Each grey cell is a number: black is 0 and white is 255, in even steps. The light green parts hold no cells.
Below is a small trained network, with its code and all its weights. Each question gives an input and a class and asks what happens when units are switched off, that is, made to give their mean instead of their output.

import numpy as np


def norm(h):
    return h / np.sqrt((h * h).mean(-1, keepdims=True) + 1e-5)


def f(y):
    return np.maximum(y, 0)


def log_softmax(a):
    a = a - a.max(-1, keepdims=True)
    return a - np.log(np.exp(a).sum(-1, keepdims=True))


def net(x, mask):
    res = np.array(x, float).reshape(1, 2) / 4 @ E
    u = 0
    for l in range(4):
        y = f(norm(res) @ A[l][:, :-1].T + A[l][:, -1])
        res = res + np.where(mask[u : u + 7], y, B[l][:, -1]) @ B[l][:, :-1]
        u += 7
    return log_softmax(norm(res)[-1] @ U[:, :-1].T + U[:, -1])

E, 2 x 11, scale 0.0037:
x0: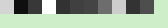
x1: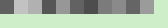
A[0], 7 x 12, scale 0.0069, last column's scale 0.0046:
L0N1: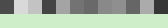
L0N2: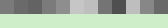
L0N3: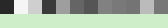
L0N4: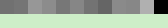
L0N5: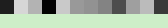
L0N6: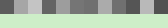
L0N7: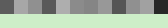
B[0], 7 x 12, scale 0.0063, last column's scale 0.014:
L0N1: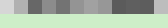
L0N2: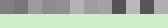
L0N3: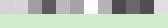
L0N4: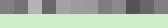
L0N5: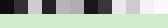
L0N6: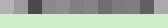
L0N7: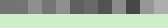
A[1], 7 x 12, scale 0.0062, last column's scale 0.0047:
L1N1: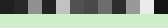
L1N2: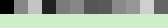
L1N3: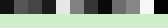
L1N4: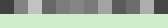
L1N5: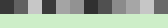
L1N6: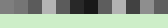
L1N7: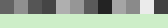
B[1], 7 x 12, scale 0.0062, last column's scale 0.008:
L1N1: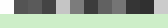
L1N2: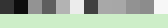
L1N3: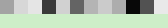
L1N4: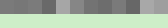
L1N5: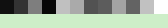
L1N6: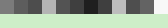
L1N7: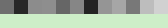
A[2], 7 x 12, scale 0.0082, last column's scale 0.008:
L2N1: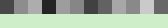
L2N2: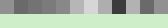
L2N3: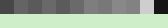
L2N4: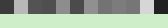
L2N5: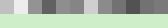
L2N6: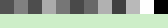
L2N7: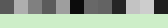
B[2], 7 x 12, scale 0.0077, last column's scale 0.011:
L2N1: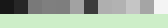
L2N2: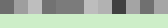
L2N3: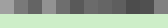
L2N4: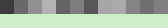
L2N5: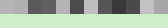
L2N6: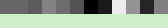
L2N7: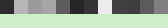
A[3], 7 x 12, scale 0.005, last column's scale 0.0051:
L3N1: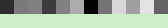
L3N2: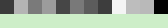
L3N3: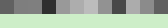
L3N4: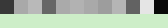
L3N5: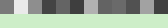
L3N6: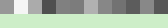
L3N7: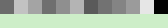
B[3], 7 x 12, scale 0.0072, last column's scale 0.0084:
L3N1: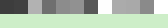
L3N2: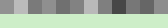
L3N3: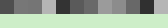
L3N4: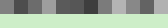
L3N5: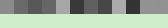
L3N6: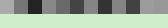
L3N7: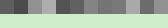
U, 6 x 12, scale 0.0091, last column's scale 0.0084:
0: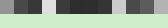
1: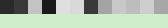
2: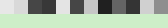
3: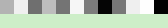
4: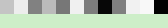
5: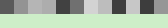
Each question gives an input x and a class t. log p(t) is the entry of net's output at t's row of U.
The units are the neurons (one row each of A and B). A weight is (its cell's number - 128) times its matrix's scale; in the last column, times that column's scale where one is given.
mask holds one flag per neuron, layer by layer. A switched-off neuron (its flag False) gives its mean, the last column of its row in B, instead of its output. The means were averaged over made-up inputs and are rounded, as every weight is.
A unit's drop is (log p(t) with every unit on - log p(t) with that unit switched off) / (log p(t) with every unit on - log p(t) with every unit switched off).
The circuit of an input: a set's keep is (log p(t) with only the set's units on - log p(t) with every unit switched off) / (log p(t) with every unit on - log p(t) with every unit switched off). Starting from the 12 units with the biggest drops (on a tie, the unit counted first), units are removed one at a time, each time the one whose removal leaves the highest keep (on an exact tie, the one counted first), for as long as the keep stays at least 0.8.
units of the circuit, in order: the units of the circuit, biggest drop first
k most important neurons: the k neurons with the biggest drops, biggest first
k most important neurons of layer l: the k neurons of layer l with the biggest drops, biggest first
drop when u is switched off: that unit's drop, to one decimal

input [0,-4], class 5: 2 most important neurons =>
L0N5; L1N3
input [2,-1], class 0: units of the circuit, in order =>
L0N5; L1N5; L2N1
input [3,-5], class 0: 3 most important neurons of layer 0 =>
L0N5; L0N3; L0N2
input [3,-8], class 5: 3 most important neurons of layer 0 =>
L0N5; L0N7; L0N3
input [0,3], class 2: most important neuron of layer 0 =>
L0N3
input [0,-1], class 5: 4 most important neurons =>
L0N5; L1N3; L0N3; L1N5
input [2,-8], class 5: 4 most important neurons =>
L0N5; L1N6; L1N3; L0N3
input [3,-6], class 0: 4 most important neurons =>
L0N5; L0N3; L0N2; L0N1
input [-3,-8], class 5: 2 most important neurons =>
L0N5; L0N2
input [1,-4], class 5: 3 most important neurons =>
L0N5; L1N3; L1N6
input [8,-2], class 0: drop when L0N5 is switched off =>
1.1
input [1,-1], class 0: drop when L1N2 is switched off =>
0.3
